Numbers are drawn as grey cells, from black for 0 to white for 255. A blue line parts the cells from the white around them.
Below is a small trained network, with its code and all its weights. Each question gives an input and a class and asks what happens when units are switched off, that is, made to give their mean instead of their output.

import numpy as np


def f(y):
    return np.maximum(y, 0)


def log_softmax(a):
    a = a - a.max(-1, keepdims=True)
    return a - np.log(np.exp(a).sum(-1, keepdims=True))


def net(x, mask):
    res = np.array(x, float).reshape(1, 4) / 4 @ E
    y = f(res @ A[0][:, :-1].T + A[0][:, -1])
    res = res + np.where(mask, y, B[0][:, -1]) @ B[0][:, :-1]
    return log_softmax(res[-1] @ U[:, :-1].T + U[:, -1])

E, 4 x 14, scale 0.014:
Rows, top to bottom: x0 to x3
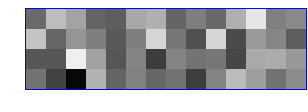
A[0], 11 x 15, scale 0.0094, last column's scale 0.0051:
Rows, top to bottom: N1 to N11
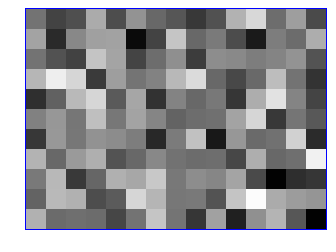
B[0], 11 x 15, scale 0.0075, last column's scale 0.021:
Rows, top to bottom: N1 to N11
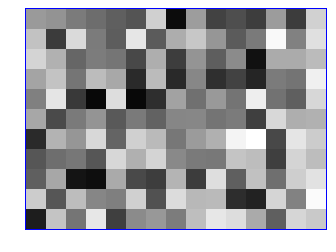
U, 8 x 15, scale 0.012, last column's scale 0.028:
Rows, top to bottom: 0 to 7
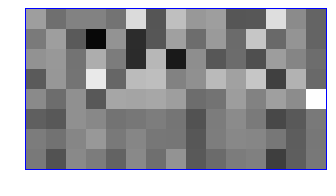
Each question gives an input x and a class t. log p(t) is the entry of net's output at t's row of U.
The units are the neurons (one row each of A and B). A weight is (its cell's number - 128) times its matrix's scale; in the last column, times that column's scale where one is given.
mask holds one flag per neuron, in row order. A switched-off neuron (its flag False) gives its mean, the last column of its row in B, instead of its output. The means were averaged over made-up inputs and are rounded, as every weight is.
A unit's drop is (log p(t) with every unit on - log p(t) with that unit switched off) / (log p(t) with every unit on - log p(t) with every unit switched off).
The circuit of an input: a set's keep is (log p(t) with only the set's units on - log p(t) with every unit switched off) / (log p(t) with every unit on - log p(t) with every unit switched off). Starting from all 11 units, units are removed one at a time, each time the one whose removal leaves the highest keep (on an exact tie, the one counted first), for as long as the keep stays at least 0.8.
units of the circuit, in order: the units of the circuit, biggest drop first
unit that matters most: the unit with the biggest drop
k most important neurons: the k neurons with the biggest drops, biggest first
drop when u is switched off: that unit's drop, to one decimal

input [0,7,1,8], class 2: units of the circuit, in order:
[N1]
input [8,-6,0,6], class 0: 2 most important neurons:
[N10, N4]
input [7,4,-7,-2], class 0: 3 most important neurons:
[N10, N5, N6]
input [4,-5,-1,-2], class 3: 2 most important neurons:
[N7, N2]
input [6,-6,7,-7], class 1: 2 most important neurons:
[N5, N2]
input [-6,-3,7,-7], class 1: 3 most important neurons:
[N5, N10, N1]
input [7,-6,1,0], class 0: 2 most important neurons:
[N10, N11]
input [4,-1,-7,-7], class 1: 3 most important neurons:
[N9, N1, N3]
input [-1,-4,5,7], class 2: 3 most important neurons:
[N1, N9, N3]
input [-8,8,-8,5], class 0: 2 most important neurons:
[N2, N5]
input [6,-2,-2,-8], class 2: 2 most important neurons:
[N4, N2]
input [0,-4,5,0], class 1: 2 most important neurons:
[N5, N11]
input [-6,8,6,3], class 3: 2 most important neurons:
[N11, N10]
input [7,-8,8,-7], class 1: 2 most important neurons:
[N5, N2]
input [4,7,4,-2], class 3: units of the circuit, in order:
[N11]
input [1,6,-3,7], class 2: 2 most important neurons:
[N1, N7]
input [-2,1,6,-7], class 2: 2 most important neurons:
[N4, N9]
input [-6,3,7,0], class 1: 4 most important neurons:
[N5, N10, N8, N6]
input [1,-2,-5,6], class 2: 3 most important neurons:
[N1, N5, N3]
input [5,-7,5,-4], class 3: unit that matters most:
N7
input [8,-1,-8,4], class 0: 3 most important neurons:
[N10, N5, N6]
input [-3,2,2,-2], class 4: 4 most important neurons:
[N10, N6, N9, N8]
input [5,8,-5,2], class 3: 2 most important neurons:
[N11, N5]
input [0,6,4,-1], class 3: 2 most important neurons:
[N11, N9]
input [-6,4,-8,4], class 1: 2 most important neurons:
[N9, N10]
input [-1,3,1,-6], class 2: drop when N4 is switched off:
0.3
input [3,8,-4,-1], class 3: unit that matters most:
N11
